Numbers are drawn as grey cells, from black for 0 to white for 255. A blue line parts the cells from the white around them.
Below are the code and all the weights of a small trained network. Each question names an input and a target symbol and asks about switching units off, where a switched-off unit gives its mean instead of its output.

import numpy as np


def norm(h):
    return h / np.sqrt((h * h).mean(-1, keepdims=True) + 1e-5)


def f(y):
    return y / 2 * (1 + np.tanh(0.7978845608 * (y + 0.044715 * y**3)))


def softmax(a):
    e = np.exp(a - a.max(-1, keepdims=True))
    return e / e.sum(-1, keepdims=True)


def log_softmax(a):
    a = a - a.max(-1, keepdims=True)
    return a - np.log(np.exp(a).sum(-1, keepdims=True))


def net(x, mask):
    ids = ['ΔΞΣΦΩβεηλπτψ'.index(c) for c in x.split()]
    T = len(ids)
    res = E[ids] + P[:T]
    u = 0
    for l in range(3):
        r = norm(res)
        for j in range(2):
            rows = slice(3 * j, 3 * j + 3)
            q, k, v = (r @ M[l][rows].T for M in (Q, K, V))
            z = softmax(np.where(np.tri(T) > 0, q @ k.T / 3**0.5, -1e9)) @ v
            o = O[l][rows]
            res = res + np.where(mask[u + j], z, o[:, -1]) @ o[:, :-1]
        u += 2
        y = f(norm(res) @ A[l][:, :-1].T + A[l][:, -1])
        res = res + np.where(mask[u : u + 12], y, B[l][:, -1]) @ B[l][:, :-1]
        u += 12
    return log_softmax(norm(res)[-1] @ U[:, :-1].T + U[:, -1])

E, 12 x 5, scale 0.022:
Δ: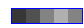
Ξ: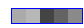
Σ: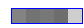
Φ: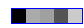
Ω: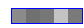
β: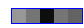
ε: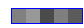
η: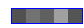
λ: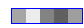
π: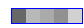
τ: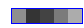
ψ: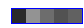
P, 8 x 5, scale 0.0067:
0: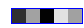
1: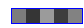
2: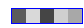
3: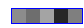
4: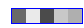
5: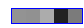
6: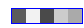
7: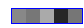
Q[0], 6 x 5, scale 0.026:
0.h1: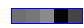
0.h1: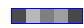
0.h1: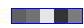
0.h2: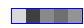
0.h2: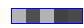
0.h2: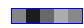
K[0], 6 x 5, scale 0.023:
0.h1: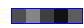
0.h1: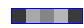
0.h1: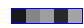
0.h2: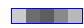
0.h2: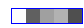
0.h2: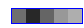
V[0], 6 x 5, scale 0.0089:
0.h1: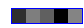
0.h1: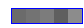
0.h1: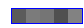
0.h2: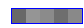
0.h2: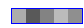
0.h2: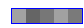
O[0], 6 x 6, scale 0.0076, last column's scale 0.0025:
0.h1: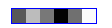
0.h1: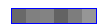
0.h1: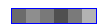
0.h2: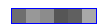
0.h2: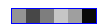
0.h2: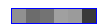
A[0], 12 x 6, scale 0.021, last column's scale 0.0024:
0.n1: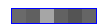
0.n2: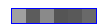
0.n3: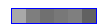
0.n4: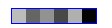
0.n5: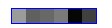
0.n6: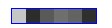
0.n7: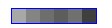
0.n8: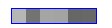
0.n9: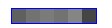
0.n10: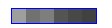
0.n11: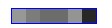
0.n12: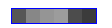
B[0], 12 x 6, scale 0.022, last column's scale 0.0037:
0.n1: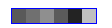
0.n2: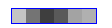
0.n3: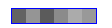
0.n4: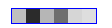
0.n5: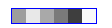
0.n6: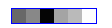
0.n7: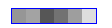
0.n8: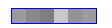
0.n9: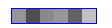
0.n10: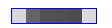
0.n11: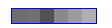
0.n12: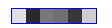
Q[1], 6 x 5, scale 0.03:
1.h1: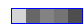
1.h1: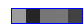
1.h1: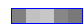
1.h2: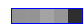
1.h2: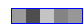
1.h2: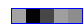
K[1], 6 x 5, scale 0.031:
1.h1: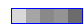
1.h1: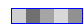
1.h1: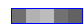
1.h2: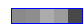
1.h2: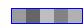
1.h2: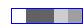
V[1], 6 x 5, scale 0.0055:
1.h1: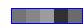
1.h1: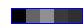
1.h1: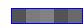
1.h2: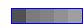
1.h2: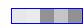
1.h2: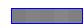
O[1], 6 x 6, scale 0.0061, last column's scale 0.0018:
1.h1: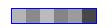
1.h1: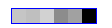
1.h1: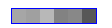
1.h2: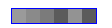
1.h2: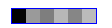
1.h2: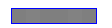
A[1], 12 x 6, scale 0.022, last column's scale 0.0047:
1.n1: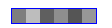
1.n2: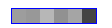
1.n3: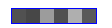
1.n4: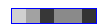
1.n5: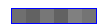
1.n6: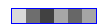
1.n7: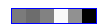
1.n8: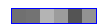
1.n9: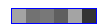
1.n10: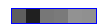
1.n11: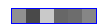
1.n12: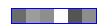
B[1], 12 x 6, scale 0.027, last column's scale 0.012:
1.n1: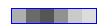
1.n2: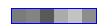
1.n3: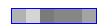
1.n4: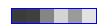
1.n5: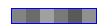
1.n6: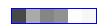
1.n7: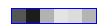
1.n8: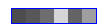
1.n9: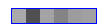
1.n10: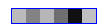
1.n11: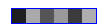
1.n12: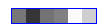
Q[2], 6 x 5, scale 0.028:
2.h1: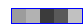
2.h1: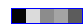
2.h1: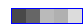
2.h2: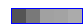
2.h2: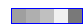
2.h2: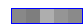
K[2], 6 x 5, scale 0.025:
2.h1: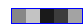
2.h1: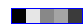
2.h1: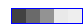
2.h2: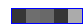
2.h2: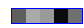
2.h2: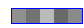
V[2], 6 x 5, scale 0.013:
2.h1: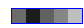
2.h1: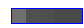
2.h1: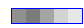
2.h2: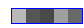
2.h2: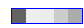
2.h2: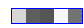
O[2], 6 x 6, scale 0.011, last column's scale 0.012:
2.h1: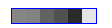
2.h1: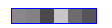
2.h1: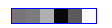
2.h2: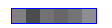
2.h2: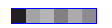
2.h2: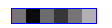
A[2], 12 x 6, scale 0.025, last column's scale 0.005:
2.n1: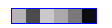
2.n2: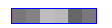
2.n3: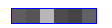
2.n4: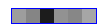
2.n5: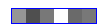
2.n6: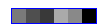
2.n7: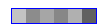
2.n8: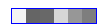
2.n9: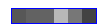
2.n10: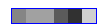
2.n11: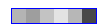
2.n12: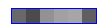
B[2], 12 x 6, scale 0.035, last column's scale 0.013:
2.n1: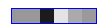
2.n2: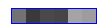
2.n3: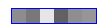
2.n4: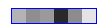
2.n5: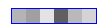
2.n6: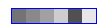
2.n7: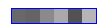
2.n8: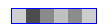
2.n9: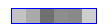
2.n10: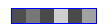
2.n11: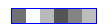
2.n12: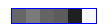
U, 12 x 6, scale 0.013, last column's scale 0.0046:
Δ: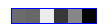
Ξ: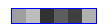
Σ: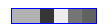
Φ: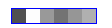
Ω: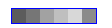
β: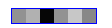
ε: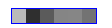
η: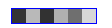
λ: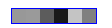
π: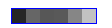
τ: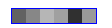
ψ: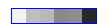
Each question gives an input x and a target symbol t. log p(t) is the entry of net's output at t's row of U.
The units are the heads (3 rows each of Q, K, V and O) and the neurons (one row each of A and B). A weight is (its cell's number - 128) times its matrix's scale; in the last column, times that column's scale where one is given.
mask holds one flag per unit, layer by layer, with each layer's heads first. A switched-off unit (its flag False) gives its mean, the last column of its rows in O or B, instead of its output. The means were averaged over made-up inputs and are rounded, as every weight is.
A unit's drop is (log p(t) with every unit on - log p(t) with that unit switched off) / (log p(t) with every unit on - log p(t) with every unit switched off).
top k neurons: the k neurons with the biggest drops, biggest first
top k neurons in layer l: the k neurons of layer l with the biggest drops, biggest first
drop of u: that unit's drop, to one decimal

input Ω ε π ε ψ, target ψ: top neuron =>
(1.n6)
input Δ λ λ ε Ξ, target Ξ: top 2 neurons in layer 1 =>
(1.n6; 1.n4)
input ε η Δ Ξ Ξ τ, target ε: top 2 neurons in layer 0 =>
(0.n4; 0.n6)
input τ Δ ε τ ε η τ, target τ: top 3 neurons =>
(0.n6; 0.n5; 2.n12)
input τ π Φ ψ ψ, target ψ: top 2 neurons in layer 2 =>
(2.n4; 2.n6)
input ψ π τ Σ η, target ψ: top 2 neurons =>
(1.n8; 0.n5)
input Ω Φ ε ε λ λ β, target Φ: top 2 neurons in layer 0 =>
(0.n5; 0.n12)
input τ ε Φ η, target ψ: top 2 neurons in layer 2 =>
(2.n5; 2.n4)
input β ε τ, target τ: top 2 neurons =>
(0.n6; 2.n12)
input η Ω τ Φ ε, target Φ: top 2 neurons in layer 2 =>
(2.n11; 2.n12)
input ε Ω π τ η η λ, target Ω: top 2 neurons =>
(1.n12; 0.n5)
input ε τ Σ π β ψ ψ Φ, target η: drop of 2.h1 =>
0.3
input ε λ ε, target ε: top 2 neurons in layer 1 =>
(1.n1; 1.n6)
